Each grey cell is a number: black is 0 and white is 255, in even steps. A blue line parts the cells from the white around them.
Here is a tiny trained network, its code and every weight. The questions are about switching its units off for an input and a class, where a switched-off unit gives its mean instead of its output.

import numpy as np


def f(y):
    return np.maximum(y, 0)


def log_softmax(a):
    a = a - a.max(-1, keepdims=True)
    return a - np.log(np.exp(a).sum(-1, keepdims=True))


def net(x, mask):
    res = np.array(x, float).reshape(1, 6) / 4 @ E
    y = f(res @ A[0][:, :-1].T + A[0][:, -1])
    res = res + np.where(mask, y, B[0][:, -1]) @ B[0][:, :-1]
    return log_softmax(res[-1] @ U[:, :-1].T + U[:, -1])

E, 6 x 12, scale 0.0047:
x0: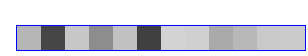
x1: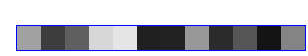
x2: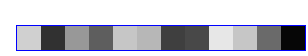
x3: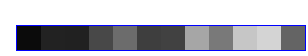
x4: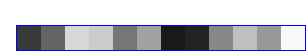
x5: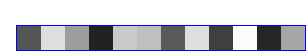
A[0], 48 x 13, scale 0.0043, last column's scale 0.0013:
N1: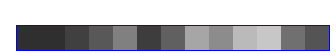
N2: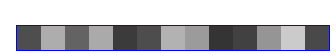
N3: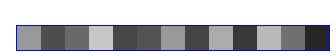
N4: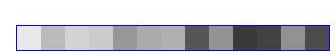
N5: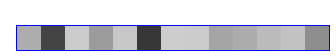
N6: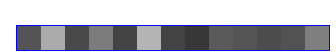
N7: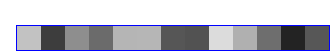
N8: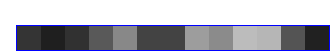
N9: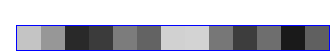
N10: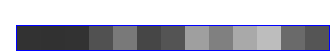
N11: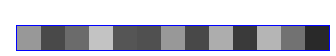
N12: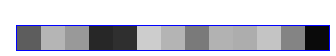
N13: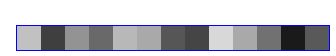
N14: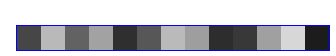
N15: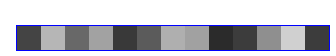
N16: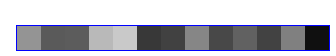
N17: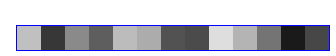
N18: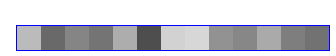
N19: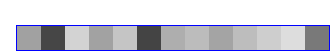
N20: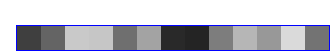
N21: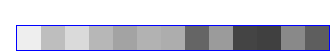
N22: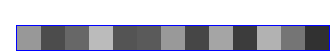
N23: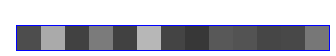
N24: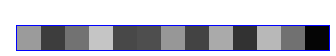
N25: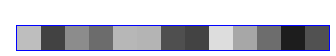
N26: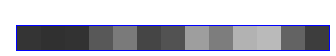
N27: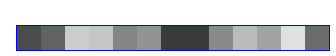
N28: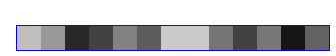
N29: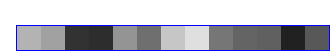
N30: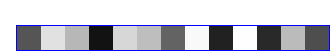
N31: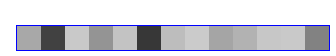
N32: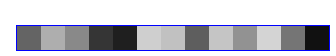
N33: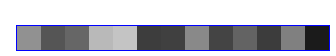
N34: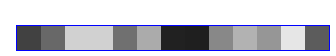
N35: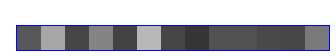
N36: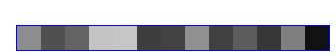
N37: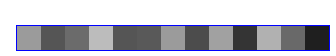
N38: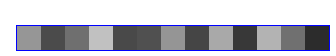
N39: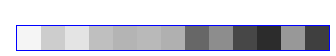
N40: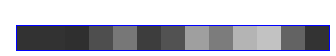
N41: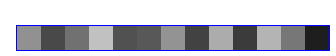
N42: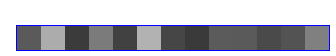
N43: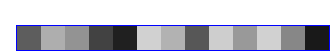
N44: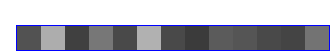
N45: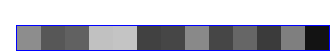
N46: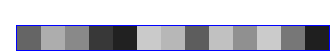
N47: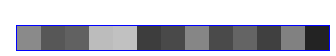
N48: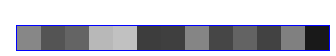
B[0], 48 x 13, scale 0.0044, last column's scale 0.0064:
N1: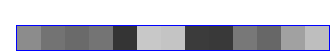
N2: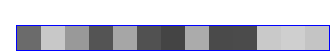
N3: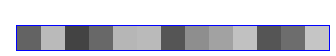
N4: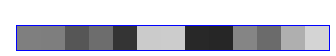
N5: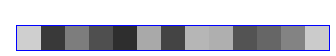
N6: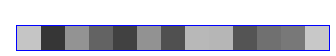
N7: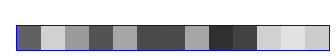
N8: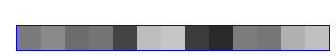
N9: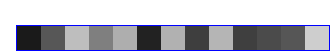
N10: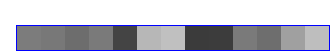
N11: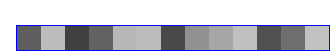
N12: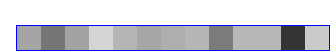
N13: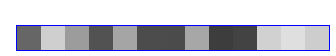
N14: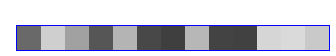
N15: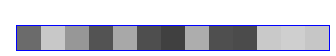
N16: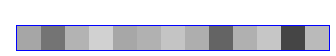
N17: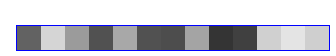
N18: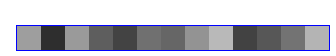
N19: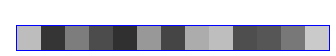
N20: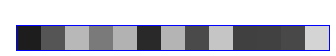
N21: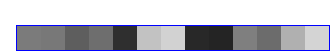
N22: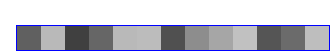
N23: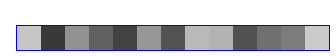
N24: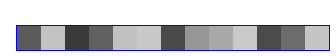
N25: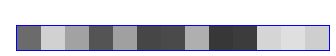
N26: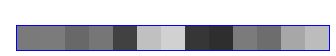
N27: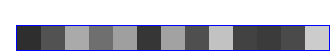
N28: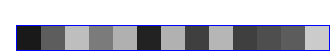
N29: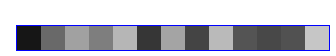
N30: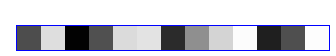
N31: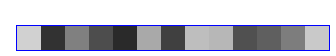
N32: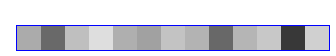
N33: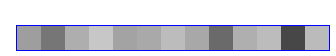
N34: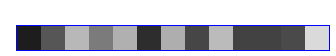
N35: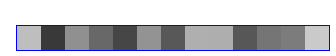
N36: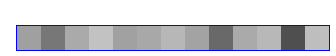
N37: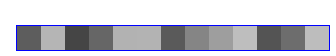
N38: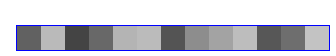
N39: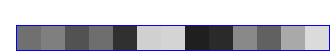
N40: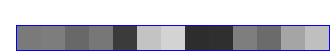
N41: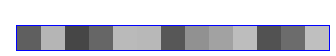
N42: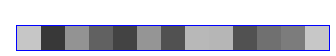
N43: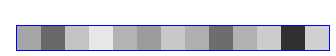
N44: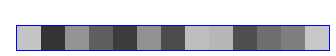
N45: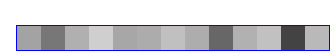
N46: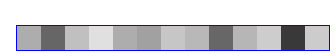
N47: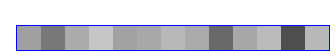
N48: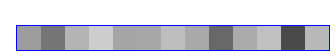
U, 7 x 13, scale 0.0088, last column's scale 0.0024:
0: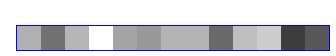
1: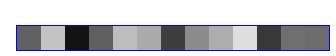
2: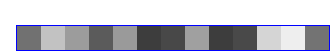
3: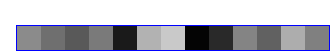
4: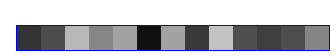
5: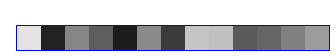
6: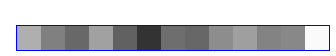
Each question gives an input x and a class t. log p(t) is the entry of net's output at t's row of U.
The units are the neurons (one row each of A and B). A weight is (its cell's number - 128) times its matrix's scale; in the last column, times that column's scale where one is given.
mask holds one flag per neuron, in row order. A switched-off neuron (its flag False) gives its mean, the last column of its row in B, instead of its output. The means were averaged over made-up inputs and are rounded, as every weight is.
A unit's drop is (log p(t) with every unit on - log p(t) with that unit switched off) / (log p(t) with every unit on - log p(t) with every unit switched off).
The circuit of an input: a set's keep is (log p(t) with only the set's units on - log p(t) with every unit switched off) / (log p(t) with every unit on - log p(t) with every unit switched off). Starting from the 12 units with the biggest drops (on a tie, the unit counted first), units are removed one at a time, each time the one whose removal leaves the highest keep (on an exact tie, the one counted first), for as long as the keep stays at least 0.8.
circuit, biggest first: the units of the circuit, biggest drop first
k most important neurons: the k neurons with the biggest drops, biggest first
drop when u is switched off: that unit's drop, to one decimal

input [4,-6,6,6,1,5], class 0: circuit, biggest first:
N12, N43
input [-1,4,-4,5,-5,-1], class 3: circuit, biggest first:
N40, N26
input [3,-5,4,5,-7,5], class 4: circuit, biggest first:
N29, N9
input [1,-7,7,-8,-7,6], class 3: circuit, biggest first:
N39
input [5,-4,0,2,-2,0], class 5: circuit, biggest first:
N31, N5
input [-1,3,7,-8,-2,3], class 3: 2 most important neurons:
N39, N21
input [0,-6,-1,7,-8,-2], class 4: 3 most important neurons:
N9, N28, N29
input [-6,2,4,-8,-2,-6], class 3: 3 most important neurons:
N4, N21, N39
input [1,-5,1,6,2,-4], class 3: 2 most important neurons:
N1, N40
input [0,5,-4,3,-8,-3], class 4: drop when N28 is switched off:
0.3
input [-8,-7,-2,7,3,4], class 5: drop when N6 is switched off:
0.3
